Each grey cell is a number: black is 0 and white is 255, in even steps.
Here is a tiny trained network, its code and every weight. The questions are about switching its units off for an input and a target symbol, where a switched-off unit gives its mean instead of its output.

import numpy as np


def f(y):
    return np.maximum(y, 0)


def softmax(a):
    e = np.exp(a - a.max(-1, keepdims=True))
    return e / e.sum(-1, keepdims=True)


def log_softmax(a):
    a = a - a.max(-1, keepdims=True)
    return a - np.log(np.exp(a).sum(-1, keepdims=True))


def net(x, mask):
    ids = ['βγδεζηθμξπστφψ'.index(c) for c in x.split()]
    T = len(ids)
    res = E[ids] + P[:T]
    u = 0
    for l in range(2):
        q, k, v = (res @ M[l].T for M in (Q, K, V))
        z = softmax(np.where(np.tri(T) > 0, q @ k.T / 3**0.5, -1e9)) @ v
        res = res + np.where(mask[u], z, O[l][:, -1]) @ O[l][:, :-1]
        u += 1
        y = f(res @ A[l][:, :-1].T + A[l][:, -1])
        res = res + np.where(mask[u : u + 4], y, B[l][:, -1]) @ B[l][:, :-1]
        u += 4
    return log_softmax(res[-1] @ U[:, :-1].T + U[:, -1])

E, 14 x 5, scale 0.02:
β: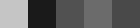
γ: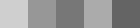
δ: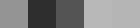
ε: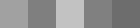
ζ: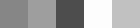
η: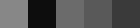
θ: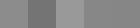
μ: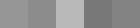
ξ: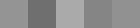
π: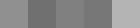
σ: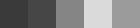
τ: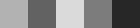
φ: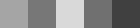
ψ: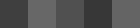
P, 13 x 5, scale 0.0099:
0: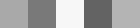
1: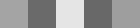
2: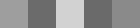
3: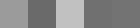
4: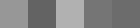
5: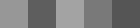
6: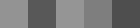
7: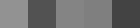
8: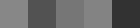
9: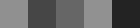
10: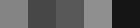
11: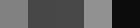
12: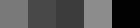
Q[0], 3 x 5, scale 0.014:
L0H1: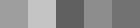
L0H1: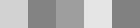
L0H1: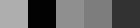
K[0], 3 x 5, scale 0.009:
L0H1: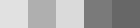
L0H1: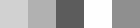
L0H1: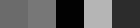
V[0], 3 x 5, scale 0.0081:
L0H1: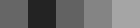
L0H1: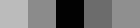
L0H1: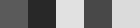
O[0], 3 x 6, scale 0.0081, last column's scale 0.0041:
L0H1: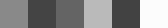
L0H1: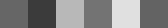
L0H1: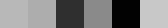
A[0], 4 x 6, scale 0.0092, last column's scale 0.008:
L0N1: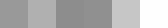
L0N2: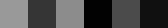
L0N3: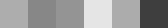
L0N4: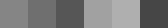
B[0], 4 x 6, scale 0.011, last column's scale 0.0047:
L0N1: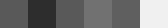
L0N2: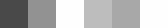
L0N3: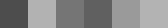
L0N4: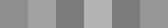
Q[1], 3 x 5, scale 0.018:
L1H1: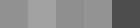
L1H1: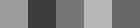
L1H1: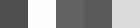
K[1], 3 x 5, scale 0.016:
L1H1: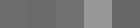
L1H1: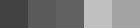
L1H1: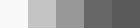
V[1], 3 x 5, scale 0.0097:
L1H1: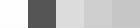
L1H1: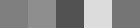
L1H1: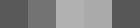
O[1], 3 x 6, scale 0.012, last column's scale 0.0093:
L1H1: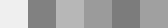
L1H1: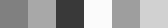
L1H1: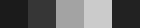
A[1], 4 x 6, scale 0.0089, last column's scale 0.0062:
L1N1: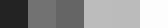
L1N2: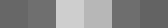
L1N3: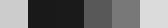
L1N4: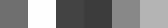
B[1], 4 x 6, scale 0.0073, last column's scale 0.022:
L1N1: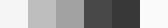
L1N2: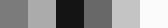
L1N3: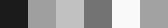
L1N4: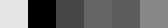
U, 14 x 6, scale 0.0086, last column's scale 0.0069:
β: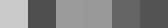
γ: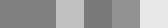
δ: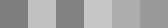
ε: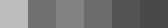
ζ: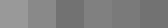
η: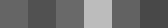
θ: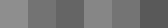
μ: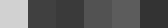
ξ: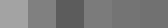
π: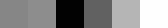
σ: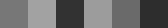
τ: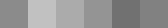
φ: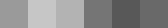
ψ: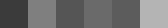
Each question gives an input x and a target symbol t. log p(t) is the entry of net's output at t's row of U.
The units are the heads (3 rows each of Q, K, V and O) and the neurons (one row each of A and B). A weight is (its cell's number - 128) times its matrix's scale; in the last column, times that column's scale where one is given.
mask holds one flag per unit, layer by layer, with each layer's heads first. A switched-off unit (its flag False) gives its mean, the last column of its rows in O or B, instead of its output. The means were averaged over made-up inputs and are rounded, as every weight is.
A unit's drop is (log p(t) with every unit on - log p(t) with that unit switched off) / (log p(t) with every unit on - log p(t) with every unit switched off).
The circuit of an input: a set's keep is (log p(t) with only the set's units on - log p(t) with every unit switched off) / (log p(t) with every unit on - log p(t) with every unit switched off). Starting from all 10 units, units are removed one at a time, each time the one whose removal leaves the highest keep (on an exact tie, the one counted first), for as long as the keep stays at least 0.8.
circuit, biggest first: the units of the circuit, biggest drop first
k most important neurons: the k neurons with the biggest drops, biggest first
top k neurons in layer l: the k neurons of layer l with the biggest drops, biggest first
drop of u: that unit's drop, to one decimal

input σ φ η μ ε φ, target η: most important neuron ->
(L1N1)
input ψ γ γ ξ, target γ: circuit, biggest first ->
(L1H1, L0H1, L1N1)
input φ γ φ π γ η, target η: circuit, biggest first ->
(L0N2, L1H1, L0H1)
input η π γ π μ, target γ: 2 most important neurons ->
(L0N1, L1N1)
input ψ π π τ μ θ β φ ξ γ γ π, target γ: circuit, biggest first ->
(L1H1, L0H1, L1N3, L0N2)
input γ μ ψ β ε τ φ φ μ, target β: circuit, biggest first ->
(L0H1, L1H1, L0N2)
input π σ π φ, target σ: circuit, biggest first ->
(L0H1, L1H1)
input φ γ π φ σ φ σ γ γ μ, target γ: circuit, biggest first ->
(L0H1, L1H1, L1N1)
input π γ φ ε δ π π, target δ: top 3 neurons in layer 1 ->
(L1N3, L1N1, L1N2)
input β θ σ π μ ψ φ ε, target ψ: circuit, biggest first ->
(L0H1, L1H1)
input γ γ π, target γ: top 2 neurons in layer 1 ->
(L1N2, L1N3)
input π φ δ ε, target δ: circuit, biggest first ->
(L1H1, L1N1, L0H1)
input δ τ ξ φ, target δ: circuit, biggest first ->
(L1N1, L1H1, L0N2, L0H1)
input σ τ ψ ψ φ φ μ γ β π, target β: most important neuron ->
(L0N2)
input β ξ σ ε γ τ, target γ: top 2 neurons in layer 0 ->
(L0N1, L0N2)
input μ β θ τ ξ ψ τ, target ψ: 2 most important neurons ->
(L1N2, L1N1)
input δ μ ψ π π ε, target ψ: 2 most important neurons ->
(L0N2, L1N1)
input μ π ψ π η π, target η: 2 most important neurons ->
(L0N2, L1N1)
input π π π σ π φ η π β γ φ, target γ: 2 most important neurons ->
(L0N1, L1N1)
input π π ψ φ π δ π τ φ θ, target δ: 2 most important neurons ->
(L1N3, L1N1)
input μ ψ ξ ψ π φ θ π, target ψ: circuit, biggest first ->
(L1H1)
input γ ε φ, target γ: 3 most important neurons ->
(L1N1, L0N2, L0N1)
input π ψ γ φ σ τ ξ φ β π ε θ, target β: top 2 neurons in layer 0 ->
(L0N2, L0N1)
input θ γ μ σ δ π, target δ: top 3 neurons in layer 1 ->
(L1N3, L1N2, L1N4)
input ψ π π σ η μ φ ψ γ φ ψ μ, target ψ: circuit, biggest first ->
(L1H1, L0H1)
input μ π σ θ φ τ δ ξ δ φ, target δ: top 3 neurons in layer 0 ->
(L0N2, L0N1, L0N4)
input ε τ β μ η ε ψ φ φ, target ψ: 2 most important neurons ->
(L1N2, L1N1)
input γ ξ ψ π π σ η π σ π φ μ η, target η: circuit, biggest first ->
(L1H1)
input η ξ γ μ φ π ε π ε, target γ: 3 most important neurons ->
(L0N1, L1N1, L1N2)
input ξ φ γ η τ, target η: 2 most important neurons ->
(L0N2, L1N1)
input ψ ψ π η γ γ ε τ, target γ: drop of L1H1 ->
0.4
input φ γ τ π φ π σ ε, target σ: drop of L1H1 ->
0.5
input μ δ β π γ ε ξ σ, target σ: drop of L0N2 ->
0.0
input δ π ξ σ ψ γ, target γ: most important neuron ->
(L0N1)
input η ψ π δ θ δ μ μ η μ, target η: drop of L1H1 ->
0.5
